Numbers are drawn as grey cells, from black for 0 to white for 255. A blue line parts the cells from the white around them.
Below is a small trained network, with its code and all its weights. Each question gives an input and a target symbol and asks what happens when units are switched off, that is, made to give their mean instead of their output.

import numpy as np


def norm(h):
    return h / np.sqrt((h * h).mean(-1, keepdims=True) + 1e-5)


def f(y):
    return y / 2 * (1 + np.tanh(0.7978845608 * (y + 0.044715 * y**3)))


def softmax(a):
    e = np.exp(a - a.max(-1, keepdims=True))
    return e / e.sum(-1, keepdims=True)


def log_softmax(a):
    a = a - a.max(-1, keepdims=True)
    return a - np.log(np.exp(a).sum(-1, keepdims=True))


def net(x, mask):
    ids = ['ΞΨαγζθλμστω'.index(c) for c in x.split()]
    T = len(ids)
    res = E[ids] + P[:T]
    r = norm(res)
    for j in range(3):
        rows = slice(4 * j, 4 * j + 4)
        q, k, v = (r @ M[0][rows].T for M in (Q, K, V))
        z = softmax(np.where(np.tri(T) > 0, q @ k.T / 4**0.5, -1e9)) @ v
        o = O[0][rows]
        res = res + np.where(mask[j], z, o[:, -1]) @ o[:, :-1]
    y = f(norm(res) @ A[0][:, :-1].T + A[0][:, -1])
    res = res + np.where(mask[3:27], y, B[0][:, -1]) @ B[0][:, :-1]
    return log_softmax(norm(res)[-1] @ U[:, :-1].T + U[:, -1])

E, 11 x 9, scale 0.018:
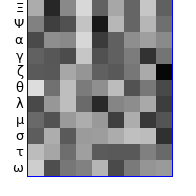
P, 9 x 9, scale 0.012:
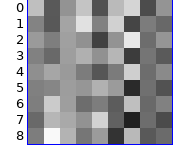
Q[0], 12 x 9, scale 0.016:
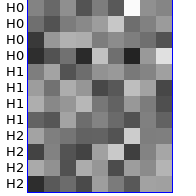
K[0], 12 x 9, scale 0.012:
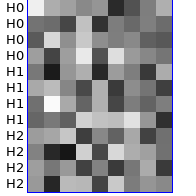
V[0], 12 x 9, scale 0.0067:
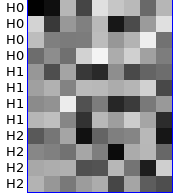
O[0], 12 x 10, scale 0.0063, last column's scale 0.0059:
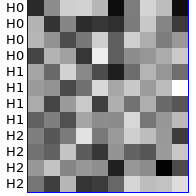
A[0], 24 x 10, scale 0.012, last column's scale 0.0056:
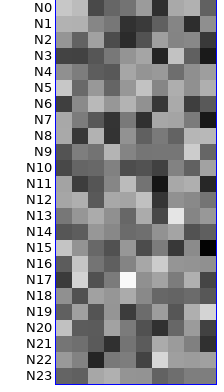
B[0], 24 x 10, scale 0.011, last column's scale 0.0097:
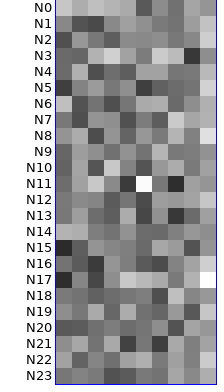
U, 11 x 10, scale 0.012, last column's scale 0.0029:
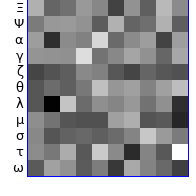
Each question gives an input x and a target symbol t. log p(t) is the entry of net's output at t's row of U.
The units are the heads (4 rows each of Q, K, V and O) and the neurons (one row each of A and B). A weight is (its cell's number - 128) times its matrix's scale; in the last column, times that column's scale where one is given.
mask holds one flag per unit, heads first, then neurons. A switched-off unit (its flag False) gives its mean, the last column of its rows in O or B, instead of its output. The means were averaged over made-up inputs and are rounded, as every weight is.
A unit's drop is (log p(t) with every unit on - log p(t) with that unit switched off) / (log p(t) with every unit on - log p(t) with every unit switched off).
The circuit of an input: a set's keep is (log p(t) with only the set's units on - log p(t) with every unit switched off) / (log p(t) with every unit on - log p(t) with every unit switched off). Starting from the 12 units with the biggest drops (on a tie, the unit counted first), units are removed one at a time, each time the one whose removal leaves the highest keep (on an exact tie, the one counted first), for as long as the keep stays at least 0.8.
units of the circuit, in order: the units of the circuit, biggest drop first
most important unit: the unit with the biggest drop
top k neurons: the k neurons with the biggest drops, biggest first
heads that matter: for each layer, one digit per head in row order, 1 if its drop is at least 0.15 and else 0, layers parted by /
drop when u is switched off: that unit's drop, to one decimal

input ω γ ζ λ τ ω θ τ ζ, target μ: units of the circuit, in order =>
H0
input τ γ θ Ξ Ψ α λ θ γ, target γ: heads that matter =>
111
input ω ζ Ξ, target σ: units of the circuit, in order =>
H0, N17
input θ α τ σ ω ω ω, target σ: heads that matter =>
000
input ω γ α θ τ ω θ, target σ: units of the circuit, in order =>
H0, N7
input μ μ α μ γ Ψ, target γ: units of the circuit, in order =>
N3, N0, N17
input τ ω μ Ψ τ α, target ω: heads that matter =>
000
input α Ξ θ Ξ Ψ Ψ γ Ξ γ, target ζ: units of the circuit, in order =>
H1, H0, N19
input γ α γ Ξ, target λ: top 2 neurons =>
N3, N6
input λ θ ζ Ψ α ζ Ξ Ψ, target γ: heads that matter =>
001
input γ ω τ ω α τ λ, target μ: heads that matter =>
100
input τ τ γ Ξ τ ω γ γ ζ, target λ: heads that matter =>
111
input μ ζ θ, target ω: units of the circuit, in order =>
N5, N17, N22
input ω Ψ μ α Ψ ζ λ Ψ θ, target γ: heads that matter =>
111
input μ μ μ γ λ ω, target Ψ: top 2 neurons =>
N11, N8
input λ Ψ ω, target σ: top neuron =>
N8
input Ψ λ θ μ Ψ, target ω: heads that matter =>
100
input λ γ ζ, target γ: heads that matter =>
101
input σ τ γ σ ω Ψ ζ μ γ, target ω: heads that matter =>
101
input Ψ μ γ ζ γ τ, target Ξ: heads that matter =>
000
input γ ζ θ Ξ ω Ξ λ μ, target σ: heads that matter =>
010
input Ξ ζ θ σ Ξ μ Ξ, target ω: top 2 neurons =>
N13, N17
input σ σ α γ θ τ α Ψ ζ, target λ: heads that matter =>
101
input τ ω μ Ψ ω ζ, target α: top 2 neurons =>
N3, N6
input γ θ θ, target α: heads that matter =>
011
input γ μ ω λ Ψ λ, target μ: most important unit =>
N6
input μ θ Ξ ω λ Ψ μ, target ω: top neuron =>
N17
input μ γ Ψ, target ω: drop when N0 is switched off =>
0.0
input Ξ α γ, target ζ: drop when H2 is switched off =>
0.1
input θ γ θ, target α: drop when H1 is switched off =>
0.2
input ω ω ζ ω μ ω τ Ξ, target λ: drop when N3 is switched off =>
0.2
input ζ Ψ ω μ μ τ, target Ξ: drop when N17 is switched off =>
0.1
